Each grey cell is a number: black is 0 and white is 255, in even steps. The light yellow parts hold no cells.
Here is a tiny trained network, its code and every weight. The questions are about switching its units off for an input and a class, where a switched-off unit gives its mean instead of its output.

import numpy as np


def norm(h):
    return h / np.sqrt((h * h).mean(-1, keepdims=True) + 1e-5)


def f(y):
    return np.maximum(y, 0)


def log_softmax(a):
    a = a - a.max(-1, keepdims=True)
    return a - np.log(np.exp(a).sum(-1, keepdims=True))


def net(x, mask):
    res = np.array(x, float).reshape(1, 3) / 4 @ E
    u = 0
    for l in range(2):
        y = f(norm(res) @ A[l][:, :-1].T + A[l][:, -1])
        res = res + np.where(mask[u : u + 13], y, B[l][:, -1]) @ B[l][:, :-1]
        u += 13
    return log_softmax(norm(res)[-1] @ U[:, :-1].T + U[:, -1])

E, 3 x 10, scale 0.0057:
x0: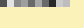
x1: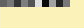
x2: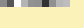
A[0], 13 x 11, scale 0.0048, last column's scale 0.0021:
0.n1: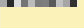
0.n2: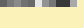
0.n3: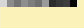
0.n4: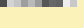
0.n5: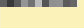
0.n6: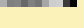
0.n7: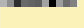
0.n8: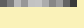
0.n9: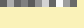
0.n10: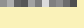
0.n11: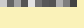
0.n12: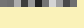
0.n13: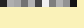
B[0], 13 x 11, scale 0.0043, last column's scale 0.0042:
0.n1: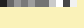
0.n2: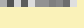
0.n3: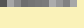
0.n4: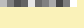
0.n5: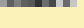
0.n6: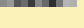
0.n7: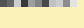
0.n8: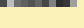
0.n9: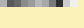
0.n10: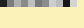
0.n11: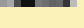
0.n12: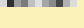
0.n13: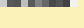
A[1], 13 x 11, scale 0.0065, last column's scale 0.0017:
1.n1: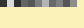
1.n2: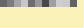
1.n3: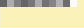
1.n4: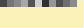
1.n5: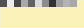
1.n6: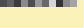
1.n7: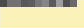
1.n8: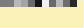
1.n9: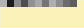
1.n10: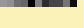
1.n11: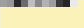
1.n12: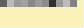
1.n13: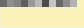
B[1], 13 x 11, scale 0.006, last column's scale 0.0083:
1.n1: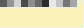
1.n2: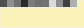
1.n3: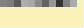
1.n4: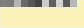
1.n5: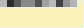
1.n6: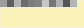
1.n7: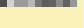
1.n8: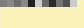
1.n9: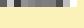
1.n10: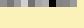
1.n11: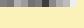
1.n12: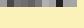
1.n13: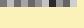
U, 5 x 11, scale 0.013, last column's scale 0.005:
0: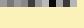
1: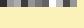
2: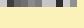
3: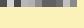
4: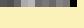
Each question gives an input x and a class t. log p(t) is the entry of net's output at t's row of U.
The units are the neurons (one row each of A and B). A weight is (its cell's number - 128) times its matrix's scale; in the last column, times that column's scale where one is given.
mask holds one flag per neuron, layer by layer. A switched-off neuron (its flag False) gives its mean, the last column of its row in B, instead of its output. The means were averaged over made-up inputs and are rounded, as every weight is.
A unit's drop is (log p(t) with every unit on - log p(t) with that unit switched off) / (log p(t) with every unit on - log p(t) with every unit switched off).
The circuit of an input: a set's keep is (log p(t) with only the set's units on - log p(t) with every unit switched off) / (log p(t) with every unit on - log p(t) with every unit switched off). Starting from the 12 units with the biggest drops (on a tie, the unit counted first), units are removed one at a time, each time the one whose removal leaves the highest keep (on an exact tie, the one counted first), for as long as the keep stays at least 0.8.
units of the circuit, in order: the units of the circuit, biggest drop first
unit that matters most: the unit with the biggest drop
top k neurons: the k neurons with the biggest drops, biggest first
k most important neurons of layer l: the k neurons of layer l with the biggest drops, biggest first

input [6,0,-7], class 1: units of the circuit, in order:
1.n1
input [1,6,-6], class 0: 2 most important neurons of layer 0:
0.n1, 0.n10
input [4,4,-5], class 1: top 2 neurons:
1.n1, 0.n13
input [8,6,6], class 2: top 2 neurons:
1.n5, 1.n12
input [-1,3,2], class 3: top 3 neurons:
1.n9, 0.n2, 0.n5
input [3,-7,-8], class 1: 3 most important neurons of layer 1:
1.n1, 1.n13, 1.n10
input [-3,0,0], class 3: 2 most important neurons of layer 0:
0.n9, 0.n13
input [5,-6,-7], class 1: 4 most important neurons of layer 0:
0.n10, 0.n7, 0.n12, 0.n2
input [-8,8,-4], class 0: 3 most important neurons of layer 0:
0.n4, 0.n9, 0.n12
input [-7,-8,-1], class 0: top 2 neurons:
1.n8, 0.n4
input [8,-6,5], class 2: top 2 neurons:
1.n12, 0.n9
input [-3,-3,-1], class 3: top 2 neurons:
1.n9, 0.n12
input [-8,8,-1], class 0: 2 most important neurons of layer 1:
1.n6, 1.n4
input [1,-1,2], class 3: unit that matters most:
0.n4
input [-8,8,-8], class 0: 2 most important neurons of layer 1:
1.n6, 1.n10
